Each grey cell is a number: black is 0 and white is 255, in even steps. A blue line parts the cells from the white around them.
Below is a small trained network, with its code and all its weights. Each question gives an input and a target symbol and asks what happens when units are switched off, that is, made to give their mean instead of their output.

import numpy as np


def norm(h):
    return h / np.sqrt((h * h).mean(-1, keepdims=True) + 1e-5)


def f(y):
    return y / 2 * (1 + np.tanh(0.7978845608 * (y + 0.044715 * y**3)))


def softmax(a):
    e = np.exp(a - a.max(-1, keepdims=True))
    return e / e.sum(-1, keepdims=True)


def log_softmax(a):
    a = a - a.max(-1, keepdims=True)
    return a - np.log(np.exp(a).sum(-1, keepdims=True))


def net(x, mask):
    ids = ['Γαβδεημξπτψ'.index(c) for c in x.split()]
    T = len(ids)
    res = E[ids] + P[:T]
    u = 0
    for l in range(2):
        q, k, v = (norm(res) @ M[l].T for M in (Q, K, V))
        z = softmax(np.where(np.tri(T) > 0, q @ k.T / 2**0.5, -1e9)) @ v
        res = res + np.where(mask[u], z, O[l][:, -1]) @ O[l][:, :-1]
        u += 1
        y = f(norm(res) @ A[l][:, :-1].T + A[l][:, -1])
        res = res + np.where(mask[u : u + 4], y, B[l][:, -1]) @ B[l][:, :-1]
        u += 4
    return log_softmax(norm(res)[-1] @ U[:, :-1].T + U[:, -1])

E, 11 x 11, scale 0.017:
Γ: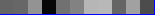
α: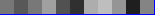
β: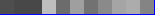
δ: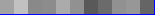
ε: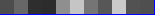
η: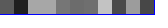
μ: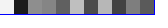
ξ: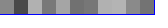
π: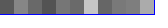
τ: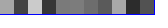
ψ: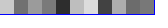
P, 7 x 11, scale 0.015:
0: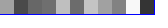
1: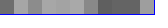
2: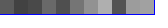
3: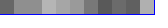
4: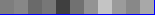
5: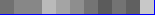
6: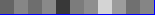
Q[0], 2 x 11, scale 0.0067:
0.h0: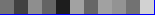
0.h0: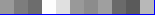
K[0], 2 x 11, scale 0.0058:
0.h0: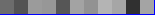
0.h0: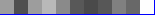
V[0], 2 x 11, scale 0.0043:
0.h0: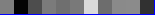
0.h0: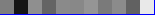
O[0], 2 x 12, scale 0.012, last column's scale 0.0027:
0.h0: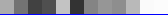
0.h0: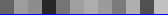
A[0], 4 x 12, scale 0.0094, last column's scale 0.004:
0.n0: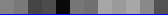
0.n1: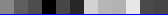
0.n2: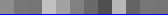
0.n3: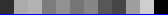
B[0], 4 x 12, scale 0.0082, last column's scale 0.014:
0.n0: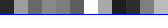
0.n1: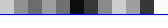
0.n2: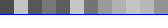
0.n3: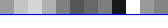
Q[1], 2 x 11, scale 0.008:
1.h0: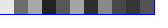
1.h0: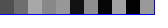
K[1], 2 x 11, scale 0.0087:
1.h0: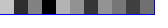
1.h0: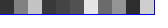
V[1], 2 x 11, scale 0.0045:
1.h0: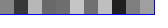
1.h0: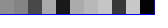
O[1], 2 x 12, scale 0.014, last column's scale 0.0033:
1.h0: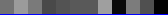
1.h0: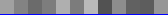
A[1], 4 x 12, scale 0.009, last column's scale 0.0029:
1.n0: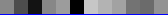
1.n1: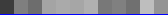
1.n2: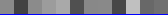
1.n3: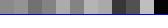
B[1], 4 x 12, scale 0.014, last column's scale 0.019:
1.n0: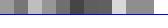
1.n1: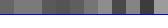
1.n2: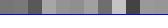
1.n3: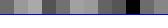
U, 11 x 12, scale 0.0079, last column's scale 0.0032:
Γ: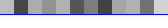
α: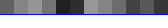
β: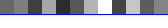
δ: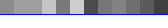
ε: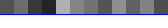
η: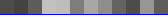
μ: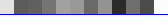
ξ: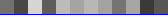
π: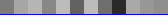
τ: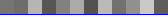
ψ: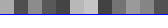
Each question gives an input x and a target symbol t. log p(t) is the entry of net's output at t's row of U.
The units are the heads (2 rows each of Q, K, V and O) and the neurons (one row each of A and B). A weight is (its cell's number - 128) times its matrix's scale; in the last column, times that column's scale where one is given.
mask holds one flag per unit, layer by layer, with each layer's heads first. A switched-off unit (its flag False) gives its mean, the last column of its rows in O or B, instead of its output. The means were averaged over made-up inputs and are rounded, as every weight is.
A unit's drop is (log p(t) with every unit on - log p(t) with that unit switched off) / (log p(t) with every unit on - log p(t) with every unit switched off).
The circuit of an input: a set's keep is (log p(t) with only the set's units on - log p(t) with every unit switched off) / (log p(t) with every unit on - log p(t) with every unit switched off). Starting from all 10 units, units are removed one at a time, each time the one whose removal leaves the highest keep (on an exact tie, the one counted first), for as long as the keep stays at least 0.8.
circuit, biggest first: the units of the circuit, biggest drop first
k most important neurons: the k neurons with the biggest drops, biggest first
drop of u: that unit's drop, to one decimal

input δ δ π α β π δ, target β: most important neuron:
[0.n1]
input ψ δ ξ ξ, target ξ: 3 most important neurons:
[0.n1; 1.n0; 0.n0]
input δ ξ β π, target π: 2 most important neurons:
[0.n3; 1.n0]
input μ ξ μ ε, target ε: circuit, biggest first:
[0.n1; 1.n0]
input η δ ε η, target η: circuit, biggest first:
[0.n1; 1.n0]
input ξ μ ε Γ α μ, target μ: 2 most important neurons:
[1.n0; 0.n1]
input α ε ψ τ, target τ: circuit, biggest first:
[0.n1; 1.h0; 1.n0; 0.n0]
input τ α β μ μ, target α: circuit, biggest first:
[0.n0; 1.n3]
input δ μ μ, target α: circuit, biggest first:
[0.n0; 1.h0; 1.n3]
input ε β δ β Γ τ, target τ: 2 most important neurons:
[0.n1; 1.n0]
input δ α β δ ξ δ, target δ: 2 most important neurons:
[1.n0; 0.n0]
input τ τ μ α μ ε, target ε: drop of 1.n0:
0.5
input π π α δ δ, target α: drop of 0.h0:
1.1
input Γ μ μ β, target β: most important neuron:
[0.n1]
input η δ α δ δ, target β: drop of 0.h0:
1.2
